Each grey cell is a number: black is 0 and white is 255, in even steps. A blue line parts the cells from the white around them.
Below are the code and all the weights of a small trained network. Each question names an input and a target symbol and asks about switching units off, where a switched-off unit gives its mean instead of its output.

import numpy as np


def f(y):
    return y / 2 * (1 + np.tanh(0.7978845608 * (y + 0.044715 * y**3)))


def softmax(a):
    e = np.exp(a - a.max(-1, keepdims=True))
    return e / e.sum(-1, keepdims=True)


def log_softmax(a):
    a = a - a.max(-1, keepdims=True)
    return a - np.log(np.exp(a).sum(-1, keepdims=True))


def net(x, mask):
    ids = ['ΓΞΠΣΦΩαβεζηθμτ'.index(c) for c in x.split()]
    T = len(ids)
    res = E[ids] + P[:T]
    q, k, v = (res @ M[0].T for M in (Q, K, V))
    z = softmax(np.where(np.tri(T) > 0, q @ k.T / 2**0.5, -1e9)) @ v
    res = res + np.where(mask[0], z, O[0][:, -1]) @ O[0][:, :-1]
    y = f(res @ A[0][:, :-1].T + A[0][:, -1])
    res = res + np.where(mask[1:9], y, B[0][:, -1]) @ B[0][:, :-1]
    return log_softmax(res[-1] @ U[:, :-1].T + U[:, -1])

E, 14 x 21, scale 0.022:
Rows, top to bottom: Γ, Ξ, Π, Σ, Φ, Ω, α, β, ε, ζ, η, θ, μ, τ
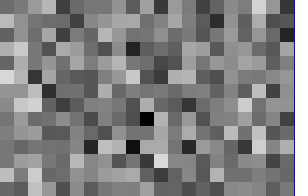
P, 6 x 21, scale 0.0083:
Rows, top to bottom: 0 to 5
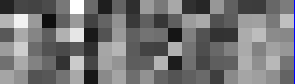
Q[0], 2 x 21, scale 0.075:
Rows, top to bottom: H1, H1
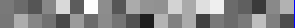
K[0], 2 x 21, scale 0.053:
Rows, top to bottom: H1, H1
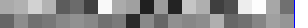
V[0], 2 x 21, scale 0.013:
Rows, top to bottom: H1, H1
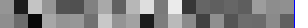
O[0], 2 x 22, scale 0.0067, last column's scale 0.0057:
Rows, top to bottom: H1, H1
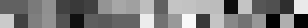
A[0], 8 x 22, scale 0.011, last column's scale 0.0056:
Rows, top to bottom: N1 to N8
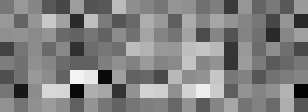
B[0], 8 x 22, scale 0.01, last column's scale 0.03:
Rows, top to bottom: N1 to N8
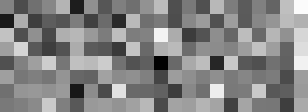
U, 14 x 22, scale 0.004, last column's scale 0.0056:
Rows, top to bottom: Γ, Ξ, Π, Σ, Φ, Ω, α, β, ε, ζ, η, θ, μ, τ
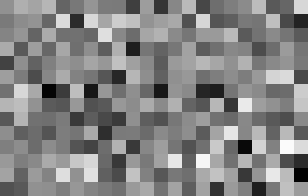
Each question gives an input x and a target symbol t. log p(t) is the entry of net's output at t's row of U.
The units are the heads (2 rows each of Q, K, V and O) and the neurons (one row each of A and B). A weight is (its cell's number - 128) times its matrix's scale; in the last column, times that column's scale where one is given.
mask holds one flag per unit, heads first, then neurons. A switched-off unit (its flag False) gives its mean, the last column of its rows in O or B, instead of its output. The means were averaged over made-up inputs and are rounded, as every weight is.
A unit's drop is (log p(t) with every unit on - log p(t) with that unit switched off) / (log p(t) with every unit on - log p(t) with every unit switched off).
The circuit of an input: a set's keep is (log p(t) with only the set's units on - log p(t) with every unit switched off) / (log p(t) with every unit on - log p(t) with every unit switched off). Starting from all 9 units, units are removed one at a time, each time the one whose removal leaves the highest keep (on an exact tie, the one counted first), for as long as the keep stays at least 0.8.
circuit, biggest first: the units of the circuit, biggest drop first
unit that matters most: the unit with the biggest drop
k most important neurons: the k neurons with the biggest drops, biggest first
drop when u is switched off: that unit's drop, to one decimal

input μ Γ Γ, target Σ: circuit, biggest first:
[H1 N4 N3]
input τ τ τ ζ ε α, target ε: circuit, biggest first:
[H1 N3]
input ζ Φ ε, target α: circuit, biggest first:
[N1 H1]
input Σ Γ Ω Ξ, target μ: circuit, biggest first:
[H1]
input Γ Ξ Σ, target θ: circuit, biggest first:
[H1 N4 N5 N3]
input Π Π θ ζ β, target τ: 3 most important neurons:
[N2 N4 N3]
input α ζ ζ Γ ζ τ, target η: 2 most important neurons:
[N5 N4]
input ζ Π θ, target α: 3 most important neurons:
[N1 N3 N8]
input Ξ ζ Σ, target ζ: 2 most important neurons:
[N3 N4]
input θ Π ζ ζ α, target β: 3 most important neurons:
[N5 N1 N8]
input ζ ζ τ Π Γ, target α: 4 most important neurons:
[N1 N3 N8 N7]
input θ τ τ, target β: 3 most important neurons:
[N5 N1 N3]
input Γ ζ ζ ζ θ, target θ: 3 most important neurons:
[N5 N4 N3]
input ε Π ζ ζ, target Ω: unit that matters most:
N2
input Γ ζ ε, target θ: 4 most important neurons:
[N4 N5 N3 N2]
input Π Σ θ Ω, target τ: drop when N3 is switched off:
0.3
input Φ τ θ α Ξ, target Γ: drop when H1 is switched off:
1.0
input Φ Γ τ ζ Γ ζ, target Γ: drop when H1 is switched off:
1.2
